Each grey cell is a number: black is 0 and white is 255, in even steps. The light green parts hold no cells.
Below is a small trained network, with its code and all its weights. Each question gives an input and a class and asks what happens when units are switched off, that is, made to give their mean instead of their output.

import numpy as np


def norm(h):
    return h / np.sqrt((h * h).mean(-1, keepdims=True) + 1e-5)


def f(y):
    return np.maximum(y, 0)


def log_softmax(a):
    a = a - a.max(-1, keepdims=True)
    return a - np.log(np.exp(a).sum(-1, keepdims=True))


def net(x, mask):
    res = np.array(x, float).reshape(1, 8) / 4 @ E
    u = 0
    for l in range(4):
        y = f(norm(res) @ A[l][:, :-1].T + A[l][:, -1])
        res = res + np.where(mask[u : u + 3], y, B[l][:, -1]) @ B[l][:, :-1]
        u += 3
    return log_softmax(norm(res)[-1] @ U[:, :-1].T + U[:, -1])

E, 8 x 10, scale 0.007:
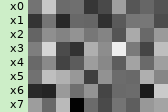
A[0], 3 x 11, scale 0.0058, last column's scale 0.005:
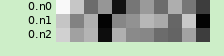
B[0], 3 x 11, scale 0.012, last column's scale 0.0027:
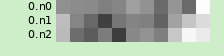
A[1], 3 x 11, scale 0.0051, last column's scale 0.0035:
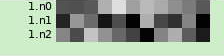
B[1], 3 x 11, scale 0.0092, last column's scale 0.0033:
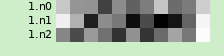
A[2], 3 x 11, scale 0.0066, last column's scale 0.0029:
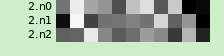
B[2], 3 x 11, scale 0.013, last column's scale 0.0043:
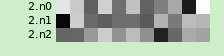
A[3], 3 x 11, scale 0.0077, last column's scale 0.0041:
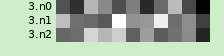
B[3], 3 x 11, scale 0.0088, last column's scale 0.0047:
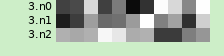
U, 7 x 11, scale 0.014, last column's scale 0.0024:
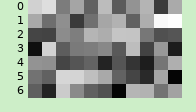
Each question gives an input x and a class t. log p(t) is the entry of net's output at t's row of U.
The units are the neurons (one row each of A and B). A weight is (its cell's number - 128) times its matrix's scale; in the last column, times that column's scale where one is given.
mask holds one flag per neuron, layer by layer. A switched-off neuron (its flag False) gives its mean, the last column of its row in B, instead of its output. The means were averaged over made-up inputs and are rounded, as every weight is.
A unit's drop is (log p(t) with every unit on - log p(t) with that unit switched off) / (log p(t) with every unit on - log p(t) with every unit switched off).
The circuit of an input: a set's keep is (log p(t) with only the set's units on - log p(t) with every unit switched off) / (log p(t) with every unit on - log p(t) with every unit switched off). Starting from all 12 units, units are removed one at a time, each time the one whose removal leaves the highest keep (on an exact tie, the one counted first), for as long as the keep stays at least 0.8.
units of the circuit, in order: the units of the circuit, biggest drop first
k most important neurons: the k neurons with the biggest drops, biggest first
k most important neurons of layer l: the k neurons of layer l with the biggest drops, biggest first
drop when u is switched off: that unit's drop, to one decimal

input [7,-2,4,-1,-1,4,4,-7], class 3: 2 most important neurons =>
2.n1, 0.n0
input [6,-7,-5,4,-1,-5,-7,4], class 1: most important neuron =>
0.n2
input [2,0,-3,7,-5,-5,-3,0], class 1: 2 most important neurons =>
0.n2, 0.n1
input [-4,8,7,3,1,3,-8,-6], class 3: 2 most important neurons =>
2.n1, 1.n2
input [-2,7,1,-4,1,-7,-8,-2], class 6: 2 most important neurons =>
2.n0, 0.n0
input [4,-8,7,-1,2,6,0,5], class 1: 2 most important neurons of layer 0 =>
0.n2, 0.n1
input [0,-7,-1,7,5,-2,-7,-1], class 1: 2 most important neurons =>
0.n2, 0.n1
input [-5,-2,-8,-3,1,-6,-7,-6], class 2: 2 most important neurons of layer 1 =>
1.n0, 1.n2
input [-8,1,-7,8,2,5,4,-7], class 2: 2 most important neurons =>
3.n1, 1.n0
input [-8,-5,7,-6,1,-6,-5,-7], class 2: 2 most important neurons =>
3.n1, 2.n0
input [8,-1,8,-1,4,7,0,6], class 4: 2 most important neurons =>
1.n1, 2.n0
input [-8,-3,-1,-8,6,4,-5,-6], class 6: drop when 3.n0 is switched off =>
0.1
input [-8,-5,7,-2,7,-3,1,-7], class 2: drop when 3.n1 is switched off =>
0.3
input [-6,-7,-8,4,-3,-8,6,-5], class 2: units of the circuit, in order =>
3.n1
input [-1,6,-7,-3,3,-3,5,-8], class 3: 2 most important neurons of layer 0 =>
0.n0, 0.n1
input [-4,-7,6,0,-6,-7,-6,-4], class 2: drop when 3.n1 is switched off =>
0.7
